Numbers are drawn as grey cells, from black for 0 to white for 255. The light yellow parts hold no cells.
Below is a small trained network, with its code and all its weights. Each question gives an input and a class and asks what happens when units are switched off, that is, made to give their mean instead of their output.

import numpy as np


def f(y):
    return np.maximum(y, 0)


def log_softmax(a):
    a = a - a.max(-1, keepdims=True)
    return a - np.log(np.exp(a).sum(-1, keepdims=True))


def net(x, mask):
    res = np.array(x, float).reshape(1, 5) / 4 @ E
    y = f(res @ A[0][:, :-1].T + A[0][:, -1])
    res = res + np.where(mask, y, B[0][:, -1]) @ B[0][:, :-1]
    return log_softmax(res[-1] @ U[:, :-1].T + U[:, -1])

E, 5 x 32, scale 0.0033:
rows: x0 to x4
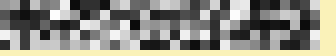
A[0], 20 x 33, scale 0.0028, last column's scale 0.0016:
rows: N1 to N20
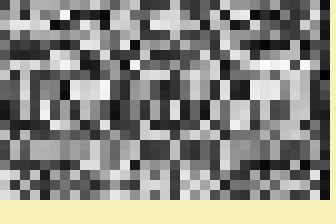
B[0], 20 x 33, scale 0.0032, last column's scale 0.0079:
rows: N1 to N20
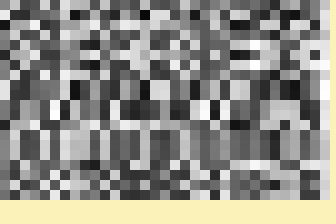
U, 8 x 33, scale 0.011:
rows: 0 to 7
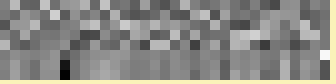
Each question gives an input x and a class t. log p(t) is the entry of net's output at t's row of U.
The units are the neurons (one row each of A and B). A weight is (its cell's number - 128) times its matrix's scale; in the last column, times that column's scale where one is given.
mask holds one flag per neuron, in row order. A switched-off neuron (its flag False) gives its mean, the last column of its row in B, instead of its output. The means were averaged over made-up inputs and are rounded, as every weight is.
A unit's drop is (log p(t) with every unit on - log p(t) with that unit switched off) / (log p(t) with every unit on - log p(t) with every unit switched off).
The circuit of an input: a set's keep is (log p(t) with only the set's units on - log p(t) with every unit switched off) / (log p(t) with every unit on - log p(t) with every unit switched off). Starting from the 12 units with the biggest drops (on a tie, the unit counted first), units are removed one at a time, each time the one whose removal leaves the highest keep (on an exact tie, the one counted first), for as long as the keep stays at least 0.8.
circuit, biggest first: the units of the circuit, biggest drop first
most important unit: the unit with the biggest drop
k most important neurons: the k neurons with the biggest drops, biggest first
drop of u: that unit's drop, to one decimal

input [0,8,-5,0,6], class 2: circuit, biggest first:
(N13)
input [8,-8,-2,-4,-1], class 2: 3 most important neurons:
(N3 N10 N9)
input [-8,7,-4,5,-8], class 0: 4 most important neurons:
(N8 N19 N14 N2)
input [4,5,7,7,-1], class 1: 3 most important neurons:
(N18 N20 N7)
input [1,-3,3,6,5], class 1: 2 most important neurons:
(N20 N18)
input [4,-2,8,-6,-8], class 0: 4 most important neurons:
(N8 N19 N14 N7)
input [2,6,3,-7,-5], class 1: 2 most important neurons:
(N12 N11)
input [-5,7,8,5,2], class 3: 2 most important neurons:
(N17 N5)
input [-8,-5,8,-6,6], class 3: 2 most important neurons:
(N5 N17)
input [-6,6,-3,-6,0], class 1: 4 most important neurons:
(N12 N11 N3 N2)
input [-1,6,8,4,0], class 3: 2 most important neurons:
(N17 N5)
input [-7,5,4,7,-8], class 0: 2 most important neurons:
(N8 N19)
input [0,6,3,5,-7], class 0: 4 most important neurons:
(N8 N19 N14 N3)
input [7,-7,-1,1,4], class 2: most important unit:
N3
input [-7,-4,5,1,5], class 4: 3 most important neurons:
(N10 N9 N7)
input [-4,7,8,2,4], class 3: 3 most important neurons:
(N17 N5 N3)
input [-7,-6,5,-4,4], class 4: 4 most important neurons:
(N10 N9 N13 N6)
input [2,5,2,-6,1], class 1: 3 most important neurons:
(N12 N11 N3)
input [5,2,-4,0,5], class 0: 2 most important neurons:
(N10 N9)
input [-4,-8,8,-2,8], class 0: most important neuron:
(N1)
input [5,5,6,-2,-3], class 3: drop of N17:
0.6
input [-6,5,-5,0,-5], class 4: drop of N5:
0.2
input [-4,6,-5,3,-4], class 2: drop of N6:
0.4
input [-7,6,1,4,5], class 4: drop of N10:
0.7
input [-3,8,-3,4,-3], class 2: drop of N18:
0.0
